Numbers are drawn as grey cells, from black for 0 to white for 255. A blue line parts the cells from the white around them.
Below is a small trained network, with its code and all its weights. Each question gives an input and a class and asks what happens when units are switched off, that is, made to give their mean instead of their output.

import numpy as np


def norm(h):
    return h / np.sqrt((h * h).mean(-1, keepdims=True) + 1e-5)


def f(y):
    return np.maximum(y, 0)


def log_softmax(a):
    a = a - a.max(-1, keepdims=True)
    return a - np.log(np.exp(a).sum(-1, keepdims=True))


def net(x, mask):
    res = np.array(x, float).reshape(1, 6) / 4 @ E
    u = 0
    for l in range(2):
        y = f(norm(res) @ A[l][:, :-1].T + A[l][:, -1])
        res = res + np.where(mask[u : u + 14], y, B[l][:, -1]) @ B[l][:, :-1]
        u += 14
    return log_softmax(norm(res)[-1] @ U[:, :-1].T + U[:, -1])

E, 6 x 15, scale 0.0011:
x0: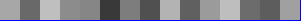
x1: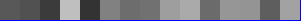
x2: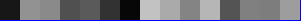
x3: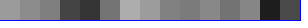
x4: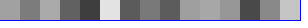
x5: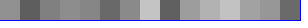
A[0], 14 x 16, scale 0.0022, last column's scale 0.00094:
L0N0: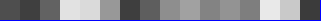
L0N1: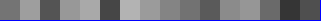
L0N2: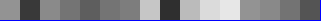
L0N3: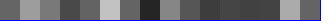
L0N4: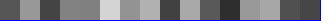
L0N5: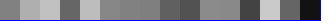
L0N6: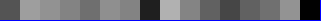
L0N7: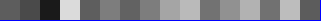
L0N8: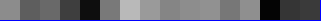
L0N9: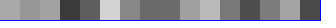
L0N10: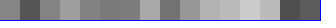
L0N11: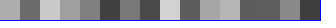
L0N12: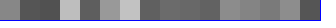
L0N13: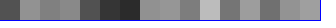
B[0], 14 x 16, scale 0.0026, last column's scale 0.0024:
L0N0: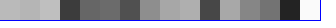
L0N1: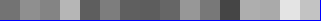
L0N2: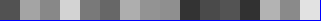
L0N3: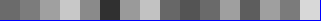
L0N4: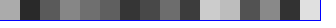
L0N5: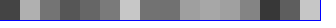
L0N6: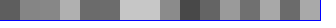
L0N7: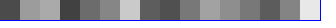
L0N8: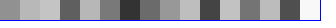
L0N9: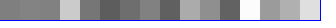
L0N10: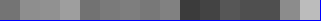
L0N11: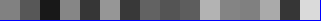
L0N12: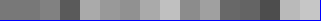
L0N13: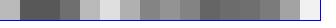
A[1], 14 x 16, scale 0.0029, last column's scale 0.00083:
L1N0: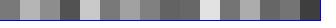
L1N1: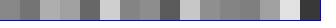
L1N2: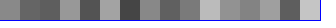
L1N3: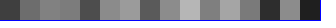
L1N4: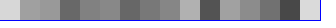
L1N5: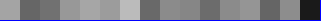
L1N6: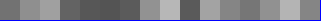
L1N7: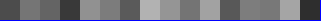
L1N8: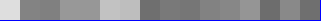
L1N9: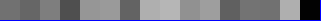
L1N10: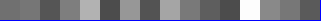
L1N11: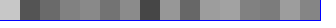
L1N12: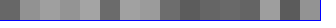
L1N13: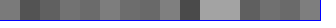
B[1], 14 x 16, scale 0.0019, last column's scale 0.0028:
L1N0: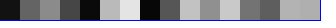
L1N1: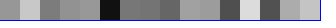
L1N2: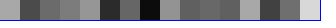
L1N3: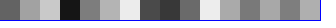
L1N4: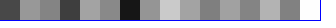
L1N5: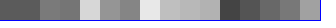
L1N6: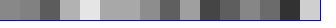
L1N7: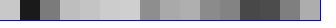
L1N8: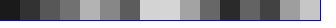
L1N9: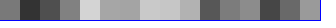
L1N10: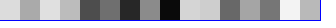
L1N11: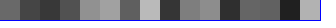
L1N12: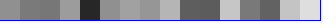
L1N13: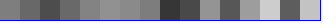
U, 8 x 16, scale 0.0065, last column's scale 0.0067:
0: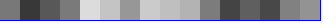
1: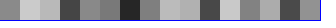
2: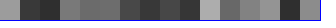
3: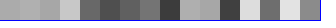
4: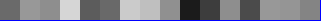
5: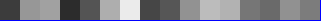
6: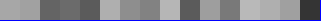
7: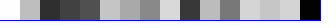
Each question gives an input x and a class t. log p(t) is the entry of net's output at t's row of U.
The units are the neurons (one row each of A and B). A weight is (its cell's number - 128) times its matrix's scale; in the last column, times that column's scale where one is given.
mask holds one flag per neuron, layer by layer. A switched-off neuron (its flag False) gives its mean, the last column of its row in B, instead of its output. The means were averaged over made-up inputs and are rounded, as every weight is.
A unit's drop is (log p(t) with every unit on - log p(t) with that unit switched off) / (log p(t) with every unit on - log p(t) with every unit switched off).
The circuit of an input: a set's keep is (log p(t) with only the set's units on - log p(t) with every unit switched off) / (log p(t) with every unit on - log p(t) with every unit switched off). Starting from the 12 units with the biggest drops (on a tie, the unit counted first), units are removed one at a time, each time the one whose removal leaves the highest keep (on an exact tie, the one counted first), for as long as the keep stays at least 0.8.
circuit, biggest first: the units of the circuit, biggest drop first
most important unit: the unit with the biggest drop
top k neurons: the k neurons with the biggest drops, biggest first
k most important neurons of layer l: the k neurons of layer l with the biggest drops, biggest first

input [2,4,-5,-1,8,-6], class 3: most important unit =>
L1N1
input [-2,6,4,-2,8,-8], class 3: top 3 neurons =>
(L1N1, L0N9, L0N2)
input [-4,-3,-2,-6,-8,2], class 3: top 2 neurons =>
(L0N1, L1N10)
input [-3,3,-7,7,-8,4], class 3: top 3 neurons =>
(L0N1, L1N10, L0N13)
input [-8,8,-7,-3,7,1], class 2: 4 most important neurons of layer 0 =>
(L0N4, L0N13, L0N5, L0N1)
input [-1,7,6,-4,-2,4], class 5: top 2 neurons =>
(L0N7, L1N3)
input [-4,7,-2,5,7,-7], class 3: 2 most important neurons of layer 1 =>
(L1N1, L1N0)
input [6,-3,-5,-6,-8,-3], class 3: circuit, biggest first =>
(L1N10, L0N1)
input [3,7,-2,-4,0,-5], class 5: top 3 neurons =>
(L0N7, L1N3, L0N8)
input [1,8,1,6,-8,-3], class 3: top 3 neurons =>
(L1N10, L0N1, L0N0)
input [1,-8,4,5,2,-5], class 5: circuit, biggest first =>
(L1N0, L0N0)
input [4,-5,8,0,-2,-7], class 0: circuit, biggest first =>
(L0N13, L1N7)
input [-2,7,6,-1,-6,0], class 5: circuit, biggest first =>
(L0N7, L1N3)
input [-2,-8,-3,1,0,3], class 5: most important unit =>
L1N0
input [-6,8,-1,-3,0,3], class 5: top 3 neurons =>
(L0N7, L1N3, L0N11)
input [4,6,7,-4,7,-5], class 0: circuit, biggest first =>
(L0N13, L1N9)
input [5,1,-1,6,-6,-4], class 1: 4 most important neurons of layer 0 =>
(L0N8, L0N9, L0N4, L0N2)
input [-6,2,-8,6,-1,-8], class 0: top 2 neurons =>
(L0N12, L0N2)
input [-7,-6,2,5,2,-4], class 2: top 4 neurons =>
(L0N4, L0N0, L1N2, L0N7)
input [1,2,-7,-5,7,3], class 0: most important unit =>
L1N8
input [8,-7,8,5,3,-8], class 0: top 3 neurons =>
(L0N13, L0N4, L1N6)
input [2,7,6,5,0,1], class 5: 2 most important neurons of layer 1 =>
(L1N3, L1N8)
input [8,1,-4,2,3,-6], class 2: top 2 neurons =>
(L0N11, L0N2)
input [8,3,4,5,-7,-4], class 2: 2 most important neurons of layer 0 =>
(L0N11, L0N9)
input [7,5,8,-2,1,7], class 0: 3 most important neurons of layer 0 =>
(L0N13, L0N4, L0N3)
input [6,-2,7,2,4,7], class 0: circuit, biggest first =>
(L0N13, L1N6)
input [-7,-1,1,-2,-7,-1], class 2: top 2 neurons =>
(L0N4, L0N9)
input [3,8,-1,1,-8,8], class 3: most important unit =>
L0N1
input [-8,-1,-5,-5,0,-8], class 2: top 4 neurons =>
(L0N4, L0N2, L0N8, L0N13)
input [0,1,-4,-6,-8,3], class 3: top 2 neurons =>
(L1N10, L0N1)
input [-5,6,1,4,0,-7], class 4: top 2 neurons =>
(L0N3, L0N6)
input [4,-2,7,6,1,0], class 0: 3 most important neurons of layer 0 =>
(L0N13, L0N0, L0N4)
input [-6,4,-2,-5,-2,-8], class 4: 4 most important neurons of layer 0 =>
(L0N3, L0N6, L0N11, L0N8)
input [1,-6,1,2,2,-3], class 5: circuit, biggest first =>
(L0N5)
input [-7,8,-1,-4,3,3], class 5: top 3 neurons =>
(L0N7, L1N3, L0N11)
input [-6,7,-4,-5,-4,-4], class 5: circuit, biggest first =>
(L0N7, L1N3)
